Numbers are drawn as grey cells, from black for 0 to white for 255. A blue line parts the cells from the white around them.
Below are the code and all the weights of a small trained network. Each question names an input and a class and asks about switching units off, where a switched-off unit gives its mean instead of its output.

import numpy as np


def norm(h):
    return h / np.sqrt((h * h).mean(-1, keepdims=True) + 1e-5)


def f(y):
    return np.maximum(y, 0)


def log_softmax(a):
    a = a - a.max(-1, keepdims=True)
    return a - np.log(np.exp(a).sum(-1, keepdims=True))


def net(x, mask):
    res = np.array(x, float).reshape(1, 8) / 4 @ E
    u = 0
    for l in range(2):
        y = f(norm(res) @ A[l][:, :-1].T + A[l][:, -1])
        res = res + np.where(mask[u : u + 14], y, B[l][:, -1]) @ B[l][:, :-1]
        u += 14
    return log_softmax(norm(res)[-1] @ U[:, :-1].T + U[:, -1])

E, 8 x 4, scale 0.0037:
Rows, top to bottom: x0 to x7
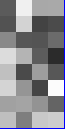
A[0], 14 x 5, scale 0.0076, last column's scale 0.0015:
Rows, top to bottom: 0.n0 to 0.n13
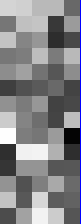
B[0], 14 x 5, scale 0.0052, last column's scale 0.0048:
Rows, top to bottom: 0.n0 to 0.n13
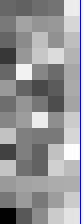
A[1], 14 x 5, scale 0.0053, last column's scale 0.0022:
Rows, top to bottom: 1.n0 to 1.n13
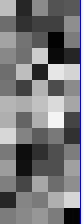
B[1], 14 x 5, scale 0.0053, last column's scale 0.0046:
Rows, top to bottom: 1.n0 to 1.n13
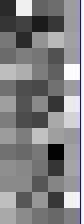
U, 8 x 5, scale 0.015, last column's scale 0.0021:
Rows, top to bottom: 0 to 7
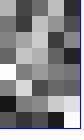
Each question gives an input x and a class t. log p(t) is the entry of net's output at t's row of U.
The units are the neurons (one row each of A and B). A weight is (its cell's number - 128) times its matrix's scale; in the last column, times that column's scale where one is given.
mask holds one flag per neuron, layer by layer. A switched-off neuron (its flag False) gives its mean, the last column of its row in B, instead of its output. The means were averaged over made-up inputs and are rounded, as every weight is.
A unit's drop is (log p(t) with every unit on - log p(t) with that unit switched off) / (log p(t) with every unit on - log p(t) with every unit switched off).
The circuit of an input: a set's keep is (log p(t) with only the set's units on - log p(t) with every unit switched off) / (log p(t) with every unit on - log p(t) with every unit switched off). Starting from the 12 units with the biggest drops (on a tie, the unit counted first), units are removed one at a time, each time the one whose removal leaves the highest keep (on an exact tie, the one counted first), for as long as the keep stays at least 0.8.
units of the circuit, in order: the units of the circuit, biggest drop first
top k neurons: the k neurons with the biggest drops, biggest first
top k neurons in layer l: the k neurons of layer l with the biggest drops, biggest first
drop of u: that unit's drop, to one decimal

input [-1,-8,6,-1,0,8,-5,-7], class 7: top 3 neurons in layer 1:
[1.n9 1.n10 1.n1]
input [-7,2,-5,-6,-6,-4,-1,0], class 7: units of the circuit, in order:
[0.n5 1.n12]
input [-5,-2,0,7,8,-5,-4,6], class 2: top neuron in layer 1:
[1.n0]
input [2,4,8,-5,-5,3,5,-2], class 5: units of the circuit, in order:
[1.n4 0.n13]
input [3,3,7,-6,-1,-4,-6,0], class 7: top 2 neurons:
[0.n5 1.n12]
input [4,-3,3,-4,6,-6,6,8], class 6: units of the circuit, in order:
[0.n13 0.n3]
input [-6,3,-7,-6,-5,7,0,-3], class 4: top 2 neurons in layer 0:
[0.n9 0.n13]
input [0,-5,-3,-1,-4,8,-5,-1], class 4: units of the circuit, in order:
[1.n4 0.n9]
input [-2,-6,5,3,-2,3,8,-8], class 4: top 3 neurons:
[0.n7 0.n13 0.n0]
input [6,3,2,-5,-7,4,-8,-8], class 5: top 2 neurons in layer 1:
[1.n4 1.n12]
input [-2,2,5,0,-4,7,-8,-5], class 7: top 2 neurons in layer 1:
[1.n9 1.n1]
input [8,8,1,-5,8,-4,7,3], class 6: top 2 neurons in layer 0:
[0.n9 0.n13]
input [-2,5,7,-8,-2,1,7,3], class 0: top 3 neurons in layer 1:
[1.n6 1.n0 1.n10]
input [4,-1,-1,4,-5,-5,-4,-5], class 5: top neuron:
[0.n10]
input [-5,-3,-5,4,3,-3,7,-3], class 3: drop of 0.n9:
-0.1
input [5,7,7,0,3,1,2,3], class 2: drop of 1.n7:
0.2
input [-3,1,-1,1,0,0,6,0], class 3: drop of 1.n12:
0.1
